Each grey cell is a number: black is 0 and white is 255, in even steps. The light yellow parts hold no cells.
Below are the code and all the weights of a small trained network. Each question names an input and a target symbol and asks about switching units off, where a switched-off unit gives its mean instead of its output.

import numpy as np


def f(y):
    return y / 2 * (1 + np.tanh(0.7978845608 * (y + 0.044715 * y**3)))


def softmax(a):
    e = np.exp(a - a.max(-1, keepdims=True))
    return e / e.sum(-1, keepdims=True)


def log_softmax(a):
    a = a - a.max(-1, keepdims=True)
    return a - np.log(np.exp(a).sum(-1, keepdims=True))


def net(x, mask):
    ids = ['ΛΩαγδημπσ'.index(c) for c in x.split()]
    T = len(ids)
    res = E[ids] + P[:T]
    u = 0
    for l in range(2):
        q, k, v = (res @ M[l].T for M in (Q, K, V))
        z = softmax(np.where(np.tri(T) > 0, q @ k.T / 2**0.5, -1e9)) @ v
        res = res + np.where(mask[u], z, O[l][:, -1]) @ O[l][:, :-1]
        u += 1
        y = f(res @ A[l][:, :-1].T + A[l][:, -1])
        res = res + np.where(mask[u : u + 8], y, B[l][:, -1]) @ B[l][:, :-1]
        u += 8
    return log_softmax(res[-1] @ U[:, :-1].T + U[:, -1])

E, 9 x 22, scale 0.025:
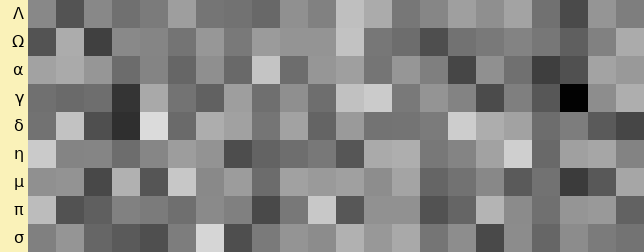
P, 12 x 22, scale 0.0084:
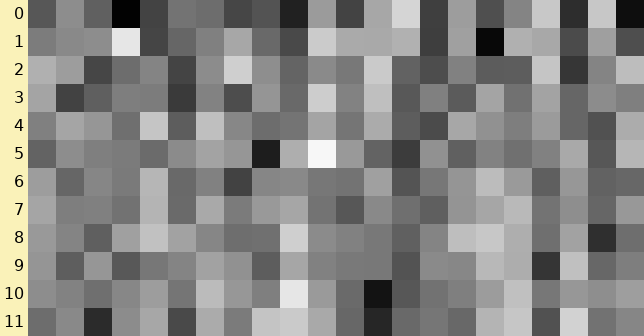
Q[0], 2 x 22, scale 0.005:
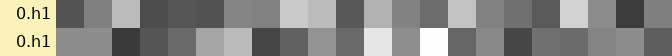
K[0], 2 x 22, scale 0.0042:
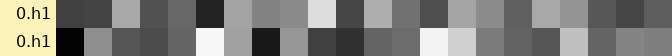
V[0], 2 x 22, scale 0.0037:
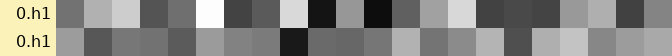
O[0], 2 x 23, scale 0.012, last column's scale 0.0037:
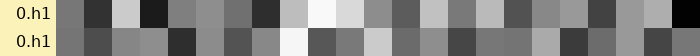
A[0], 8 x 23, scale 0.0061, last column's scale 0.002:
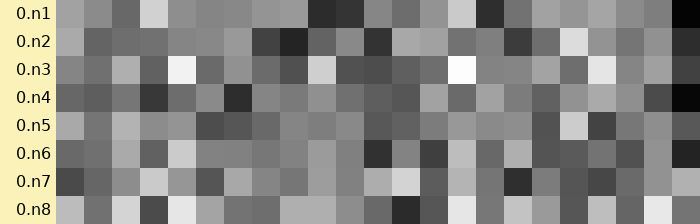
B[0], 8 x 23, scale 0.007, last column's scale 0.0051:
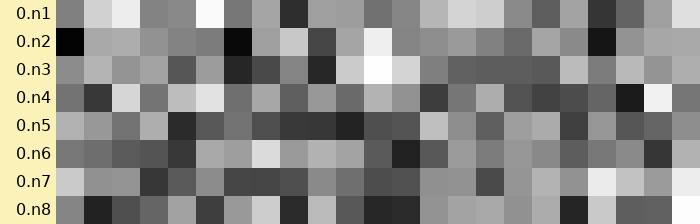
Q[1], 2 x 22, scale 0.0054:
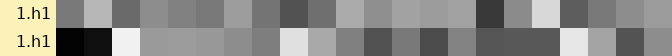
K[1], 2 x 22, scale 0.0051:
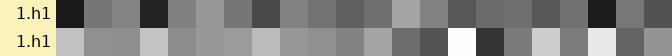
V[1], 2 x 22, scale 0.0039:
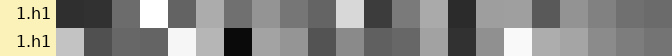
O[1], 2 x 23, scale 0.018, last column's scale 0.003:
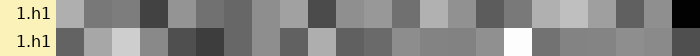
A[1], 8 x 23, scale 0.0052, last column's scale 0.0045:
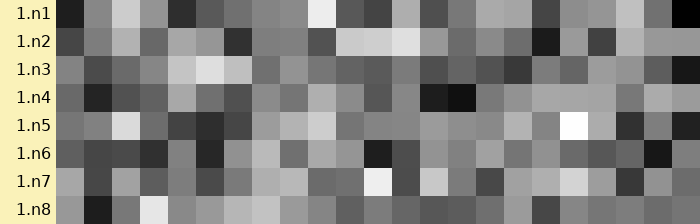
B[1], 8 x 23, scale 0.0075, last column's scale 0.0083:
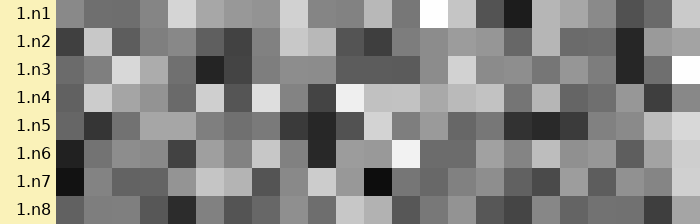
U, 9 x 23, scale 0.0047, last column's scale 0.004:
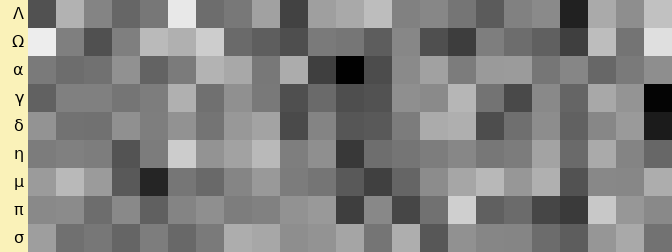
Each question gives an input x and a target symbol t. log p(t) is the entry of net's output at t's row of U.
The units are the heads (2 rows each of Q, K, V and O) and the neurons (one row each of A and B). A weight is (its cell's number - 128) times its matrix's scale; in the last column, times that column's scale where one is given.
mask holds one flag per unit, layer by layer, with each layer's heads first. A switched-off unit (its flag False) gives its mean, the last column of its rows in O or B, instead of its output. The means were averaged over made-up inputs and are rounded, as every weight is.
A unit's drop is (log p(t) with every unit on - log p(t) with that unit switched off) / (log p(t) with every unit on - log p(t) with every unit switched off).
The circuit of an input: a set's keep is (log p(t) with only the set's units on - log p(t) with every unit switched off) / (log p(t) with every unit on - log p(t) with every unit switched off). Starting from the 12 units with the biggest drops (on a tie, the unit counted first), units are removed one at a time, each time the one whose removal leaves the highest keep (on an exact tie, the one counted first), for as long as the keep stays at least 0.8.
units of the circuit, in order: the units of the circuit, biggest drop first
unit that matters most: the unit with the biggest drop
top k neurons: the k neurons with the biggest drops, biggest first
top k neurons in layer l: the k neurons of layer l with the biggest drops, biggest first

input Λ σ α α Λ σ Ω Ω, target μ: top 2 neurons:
(1.n5, 1.n1)
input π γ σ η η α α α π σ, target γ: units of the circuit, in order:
(1.h1, 1.n5, 1.n7, 0.n7)
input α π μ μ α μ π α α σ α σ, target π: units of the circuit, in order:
(1.h1, 0.h1)
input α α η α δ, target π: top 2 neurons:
(0.n3, 1.n1)
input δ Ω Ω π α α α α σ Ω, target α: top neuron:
(1.n5)
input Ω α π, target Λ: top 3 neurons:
(0.n2, 0.n8, 0.n7)
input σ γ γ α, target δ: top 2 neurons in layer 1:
(1.n3, 1.n2)
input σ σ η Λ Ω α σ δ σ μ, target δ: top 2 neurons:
(1.n3, 0.n7)
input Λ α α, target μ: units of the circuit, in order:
(1.h1, 1.n5)
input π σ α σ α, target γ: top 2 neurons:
(1.n5, 1.n7)
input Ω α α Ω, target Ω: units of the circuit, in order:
(0.h1, 1.n6, 1.n3)
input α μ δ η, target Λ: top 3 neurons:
(0.n2, 0.n8, 1.n3)
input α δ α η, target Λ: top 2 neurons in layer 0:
(0.n2, 0.n3)
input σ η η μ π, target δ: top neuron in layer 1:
(1.n3)
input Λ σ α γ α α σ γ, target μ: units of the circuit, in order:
(1.h1, 0.n7)
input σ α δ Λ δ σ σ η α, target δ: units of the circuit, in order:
(1.h1, 1.n3)
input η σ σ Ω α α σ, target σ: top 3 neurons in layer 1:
(1.n1, 1.n5, 1.n7)
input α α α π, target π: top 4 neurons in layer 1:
(1.n1, 1.n6, 1.n2, 1.n5)
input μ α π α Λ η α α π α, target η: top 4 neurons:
(1.n7, 1.n3, 0.n7, 1.n6)
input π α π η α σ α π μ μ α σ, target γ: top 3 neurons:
(1.n5, 1.n7, 0.n1)
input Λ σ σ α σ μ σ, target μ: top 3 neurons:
(1.n5, 1.n1, 0.n1)
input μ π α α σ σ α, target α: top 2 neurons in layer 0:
(0.n8, 0.n3)
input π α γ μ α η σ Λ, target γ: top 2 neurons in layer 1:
(1.n5, 1.n7)
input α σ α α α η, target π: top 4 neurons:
(0.n8, 1.n1, 1.n6, 1.n2)
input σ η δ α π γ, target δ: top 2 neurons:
(1.n3, 1.n6)
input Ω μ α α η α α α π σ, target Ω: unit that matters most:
1.n6
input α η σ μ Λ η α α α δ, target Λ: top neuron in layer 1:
(1.n6)
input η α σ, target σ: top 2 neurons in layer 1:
(1.n1, 1.n5)
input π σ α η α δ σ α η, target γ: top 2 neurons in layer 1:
(1.n5, 1.n7)
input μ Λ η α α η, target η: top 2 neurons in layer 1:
(1.n7, 1.n5)
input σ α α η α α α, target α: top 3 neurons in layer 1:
(1.n3, 1.n5, 1.n1)
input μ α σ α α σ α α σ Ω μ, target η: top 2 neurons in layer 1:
(1.n7, 1.n5)
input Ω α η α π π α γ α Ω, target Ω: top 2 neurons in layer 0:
(0.n7, 0.n8)
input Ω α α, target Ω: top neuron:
(1.n3)
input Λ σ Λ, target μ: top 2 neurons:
(1.n5, 1.n1)
